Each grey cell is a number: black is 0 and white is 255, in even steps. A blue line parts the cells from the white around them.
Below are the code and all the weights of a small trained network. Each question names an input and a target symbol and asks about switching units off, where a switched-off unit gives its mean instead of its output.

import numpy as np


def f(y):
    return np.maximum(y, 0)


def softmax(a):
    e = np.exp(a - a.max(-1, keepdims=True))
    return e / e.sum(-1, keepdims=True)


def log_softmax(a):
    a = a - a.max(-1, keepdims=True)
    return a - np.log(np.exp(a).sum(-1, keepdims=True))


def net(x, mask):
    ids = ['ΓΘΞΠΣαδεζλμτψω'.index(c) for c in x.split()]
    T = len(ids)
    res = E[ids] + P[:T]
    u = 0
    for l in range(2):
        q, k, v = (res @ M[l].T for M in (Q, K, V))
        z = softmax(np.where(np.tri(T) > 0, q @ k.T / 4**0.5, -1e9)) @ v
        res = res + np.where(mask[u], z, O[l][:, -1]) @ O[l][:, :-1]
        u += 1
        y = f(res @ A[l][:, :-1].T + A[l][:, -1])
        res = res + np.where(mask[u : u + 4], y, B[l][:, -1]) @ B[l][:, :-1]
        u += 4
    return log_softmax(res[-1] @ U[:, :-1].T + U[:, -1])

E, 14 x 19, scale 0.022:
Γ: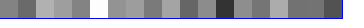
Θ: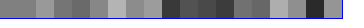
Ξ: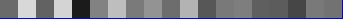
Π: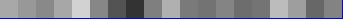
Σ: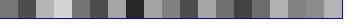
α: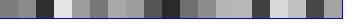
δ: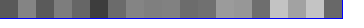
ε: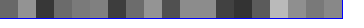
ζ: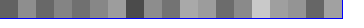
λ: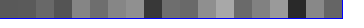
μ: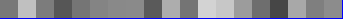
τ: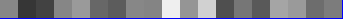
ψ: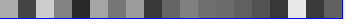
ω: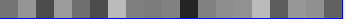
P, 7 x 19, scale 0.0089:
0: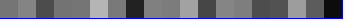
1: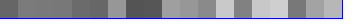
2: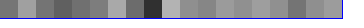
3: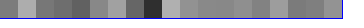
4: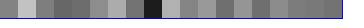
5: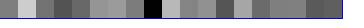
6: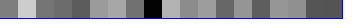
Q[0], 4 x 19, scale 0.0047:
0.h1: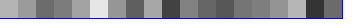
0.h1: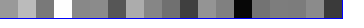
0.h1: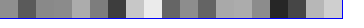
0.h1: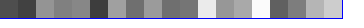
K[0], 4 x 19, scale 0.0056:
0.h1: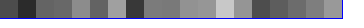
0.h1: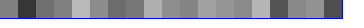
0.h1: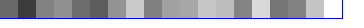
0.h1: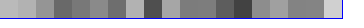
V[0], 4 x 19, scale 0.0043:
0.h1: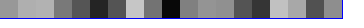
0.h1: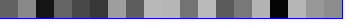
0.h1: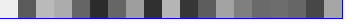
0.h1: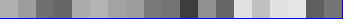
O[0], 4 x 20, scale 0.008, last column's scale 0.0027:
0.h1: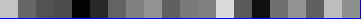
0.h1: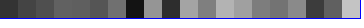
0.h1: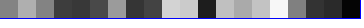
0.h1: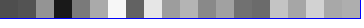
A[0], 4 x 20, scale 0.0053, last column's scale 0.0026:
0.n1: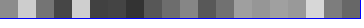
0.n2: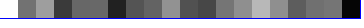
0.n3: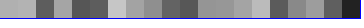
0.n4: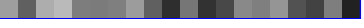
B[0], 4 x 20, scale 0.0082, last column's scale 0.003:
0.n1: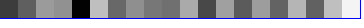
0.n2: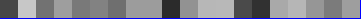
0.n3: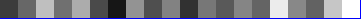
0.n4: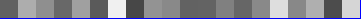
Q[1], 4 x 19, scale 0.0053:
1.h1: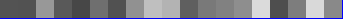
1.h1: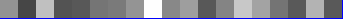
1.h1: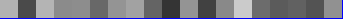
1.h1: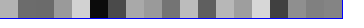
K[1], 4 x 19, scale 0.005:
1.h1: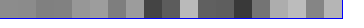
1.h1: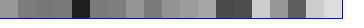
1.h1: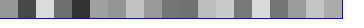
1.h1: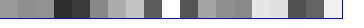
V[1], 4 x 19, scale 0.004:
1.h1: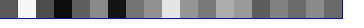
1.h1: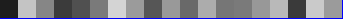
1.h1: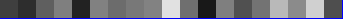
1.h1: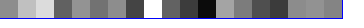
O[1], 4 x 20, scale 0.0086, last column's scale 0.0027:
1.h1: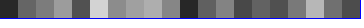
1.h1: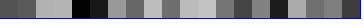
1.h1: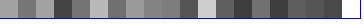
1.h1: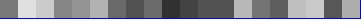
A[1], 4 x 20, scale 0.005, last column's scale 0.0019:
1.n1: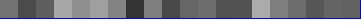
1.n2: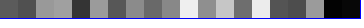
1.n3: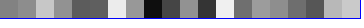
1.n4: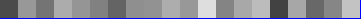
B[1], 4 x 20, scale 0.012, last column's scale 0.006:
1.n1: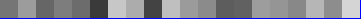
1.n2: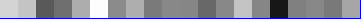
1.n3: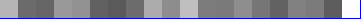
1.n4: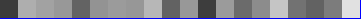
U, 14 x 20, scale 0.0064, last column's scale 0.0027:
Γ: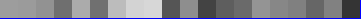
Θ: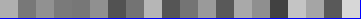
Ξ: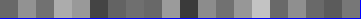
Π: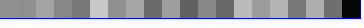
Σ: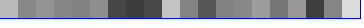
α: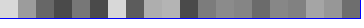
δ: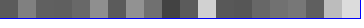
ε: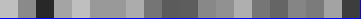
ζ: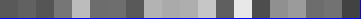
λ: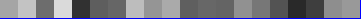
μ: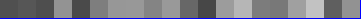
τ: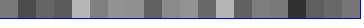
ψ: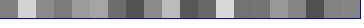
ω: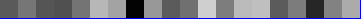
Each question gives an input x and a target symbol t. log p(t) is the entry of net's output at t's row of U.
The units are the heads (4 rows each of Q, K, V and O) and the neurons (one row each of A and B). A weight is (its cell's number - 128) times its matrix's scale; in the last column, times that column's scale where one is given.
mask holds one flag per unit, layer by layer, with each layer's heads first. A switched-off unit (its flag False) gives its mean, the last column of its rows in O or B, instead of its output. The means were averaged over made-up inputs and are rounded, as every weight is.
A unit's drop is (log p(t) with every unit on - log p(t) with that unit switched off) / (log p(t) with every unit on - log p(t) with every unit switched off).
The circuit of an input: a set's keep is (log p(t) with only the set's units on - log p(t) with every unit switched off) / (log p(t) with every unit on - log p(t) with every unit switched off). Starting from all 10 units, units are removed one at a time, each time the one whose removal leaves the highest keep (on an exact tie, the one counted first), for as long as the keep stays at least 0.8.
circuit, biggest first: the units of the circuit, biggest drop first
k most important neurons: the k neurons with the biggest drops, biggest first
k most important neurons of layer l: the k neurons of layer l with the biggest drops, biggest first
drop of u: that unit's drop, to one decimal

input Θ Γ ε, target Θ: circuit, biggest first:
1.h1; 0.n4
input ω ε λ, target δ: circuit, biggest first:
0.h1
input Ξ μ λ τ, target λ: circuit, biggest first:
0.h1; 1.n4
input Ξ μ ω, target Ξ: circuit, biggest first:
0.n3; 0.h1
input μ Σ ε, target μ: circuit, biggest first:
1.h1; 0.n1
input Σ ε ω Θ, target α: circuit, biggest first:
0.n4; 1.n4; 1.n1
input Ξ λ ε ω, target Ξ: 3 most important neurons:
0.n3; 0.n1; 1.n2
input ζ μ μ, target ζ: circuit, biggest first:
1.h1; 0.h1
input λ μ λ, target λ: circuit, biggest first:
1.h1; 0.h1; 1.n2
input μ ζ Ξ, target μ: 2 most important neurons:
0.n3; 0.n4
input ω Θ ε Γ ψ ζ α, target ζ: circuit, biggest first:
1.n3; 0.h1
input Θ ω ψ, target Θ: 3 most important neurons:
1.n3; 1.n1; 1.n4
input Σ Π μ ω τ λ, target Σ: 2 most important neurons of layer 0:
0.n1; 0.n4
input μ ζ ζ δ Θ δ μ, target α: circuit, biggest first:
0.h1
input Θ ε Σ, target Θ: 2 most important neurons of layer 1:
1.n1; 1.n4
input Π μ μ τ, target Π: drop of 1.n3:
0.1
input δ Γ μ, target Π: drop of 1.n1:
-0.1
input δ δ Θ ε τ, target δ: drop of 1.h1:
0.5
